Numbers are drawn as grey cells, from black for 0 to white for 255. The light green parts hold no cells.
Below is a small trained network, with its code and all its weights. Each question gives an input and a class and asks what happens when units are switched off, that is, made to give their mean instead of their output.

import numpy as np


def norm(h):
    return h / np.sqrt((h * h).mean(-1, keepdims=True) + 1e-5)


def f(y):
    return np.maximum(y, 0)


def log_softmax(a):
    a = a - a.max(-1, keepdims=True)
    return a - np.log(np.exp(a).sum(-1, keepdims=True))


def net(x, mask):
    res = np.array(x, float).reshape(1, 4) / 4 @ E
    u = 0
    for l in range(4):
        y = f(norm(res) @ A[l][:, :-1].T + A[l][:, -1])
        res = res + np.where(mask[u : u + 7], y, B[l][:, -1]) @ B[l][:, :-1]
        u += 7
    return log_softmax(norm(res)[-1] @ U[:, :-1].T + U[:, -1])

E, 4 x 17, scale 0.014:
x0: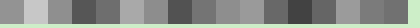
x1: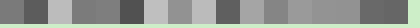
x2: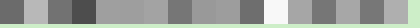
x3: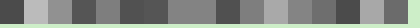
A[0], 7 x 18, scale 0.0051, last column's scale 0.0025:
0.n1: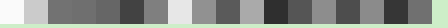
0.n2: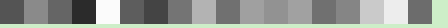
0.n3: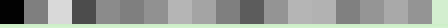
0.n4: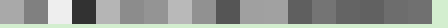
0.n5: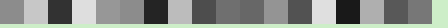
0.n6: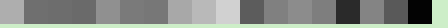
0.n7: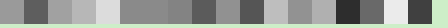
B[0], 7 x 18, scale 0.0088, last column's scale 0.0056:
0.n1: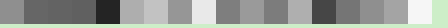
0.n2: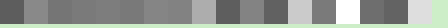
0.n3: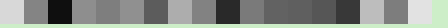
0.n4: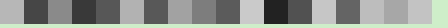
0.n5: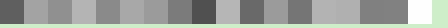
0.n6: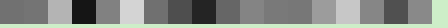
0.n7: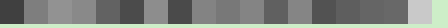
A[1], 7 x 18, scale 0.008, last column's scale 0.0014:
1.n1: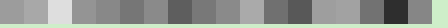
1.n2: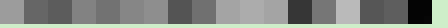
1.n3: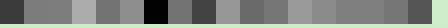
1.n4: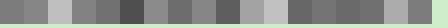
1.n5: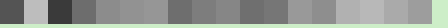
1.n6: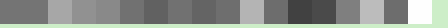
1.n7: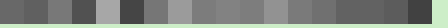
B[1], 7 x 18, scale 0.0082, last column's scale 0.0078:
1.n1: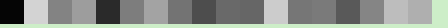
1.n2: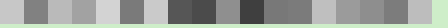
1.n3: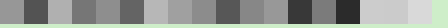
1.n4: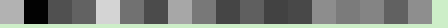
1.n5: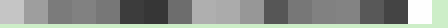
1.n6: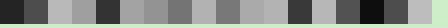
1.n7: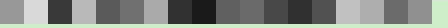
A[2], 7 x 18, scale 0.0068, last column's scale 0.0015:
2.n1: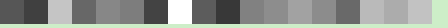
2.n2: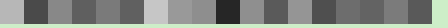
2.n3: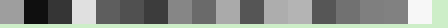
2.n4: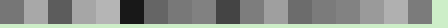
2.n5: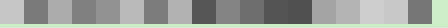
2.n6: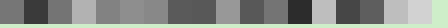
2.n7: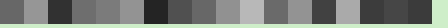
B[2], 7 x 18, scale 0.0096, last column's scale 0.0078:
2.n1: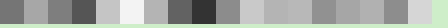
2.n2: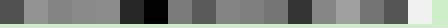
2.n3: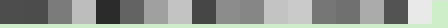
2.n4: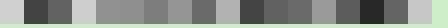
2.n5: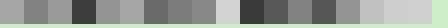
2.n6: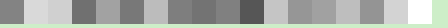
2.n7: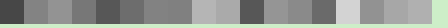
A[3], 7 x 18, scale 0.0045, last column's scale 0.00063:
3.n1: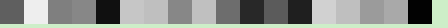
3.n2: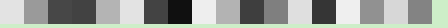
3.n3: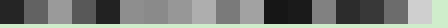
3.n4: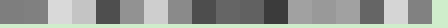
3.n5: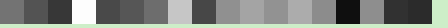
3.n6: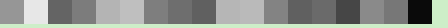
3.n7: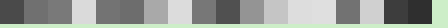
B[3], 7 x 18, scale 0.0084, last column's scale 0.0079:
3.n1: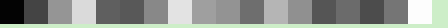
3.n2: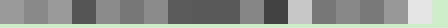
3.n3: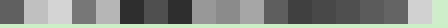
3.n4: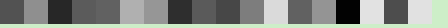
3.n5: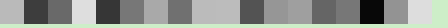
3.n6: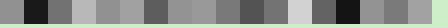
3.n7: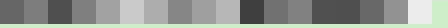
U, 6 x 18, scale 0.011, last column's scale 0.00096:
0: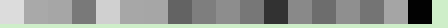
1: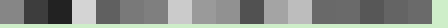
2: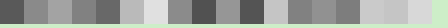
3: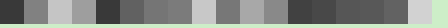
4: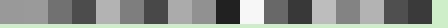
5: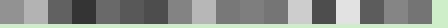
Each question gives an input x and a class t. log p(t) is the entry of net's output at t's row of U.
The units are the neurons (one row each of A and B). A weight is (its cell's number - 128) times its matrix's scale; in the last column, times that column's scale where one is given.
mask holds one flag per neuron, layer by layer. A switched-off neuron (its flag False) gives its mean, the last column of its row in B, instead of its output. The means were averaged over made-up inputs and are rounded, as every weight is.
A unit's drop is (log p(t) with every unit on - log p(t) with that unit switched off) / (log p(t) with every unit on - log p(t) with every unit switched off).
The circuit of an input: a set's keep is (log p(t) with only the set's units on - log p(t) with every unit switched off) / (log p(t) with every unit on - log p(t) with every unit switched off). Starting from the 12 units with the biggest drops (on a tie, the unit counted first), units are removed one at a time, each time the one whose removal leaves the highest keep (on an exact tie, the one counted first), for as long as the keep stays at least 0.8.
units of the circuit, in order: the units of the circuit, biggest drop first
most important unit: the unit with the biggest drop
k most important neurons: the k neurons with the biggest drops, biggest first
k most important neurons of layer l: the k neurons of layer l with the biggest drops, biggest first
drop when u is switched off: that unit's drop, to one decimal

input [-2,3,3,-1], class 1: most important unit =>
0.n3
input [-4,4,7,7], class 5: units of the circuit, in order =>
[0.n2 3.n4]
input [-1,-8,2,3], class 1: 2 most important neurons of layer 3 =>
[3.n3 3.n6]
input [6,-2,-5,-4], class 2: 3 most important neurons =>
[1.n2 2.n6 1.n5]
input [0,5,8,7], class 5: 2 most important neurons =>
[0.n2 1.n3]
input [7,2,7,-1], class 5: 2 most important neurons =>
[1.n3 1.n5]
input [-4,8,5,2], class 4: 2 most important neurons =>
[0.n4 2.n3]
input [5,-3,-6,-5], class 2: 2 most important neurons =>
[2.n6 1.n2]
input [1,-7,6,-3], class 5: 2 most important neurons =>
[1.n5 2.n7]
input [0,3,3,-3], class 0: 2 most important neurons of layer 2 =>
[2.n5 2.n3]
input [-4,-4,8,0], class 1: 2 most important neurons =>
[2.n3 2.n4]
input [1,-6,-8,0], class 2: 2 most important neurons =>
[0.n5 2.n6]
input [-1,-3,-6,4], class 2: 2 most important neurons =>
[0.n5 1.n3]
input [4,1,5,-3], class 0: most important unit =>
1.n2
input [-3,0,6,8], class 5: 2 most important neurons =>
[0.n2 2.n3]
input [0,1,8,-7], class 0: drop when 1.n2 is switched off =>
0.3
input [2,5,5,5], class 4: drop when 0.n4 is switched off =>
0.2
